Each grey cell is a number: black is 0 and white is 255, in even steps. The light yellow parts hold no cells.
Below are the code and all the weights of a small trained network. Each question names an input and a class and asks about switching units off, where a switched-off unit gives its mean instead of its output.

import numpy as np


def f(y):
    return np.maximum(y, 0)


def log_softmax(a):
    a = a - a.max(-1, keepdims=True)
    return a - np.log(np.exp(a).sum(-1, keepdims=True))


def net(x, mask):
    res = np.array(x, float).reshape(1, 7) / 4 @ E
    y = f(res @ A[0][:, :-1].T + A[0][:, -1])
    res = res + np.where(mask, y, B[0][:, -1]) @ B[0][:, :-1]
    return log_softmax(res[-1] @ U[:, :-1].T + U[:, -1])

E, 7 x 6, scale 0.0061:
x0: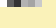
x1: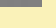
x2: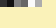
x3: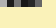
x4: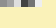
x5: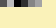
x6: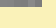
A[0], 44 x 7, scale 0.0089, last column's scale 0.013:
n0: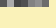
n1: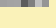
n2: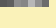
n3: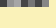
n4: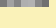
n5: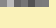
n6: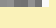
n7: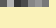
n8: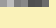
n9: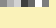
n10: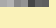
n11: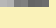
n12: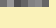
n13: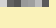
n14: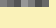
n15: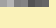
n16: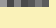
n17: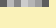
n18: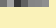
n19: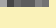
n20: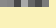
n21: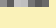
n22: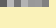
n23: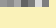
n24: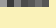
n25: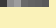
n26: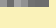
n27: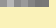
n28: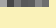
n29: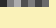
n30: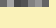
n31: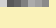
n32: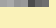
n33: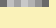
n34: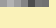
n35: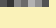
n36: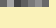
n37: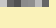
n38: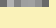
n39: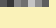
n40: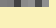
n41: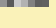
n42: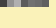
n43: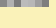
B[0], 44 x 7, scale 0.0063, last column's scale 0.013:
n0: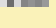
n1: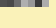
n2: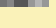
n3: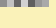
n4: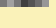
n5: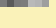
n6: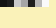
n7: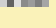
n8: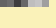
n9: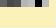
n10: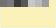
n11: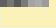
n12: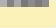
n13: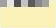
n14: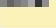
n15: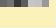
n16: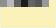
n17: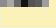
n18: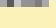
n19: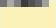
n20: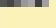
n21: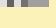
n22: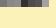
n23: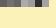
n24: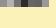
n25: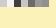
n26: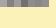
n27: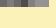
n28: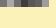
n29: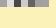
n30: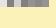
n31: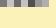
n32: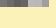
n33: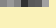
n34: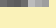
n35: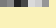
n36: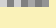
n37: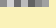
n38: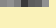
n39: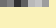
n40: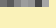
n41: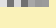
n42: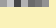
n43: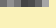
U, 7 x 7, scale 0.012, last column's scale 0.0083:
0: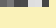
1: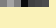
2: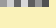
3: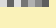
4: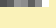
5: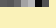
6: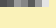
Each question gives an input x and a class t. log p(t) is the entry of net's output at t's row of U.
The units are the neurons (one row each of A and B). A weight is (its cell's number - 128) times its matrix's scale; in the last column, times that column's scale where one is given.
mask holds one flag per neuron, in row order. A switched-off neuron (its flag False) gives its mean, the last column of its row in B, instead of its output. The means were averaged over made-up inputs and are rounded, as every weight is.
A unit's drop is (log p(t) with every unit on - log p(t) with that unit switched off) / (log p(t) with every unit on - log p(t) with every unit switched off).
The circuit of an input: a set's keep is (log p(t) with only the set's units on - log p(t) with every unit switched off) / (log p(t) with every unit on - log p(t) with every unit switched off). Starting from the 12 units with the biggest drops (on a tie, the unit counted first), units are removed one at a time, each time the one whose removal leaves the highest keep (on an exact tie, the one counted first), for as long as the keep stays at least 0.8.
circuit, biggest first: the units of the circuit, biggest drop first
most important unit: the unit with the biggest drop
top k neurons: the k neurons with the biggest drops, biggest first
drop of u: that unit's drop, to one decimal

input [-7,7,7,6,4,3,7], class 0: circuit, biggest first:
[n35]
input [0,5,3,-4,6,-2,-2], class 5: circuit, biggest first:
[n9 n23]
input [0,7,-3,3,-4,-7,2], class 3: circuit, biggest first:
[n21 n41]
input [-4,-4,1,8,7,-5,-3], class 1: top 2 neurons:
[n16 n24]
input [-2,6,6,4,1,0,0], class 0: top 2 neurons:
[n35 n39]
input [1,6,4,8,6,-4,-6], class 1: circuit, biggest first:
[n16 n24]
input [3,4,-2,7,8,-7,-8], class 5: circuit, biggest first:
[n9 n23]
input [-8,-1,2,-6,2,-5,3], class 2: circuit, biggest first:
[n29 n25]
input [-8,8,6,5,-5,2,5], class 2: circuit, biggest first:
[n29 n3 n25]
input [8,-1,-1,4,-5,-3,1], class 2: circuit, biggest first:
[n13 n31]
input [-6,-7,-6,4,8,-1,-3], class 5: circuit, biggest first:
[n9 n1]
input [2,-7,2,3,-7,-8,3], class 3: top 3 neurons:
[n21 n41 n9]
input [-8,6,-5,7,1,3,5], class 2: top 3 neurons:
[n3 n29 n25]
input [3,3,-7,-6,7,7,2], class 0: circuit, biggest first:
[n5]
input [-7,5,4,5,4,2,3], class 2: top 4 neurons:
[n29 n3 n25 n42]
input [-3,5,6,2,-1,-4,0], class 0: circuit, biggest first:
[n35 n39]
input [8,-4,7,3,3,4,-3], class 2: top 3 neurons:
[n13 n31 n37]
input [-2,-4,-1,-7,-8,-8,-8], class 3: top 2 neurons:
[n21 n41]
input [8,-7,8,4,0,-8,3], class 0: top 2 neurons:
[n35 n39]
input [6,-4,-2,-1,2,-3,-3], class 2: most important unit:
n13
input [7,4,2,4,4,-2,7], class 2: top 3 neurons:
[n13 n31 n37]
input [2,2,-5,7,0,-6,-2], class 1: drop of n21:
-0.1
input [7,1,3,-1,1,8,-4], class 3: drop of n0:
0.1
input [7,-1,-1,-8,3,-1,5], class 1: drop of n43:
0.1
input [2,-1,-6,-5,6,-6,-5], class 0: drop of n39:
-0.1
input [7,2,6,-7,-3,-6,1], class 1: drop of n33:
0.2
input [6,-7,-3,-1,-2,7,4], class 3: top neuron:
[n7]
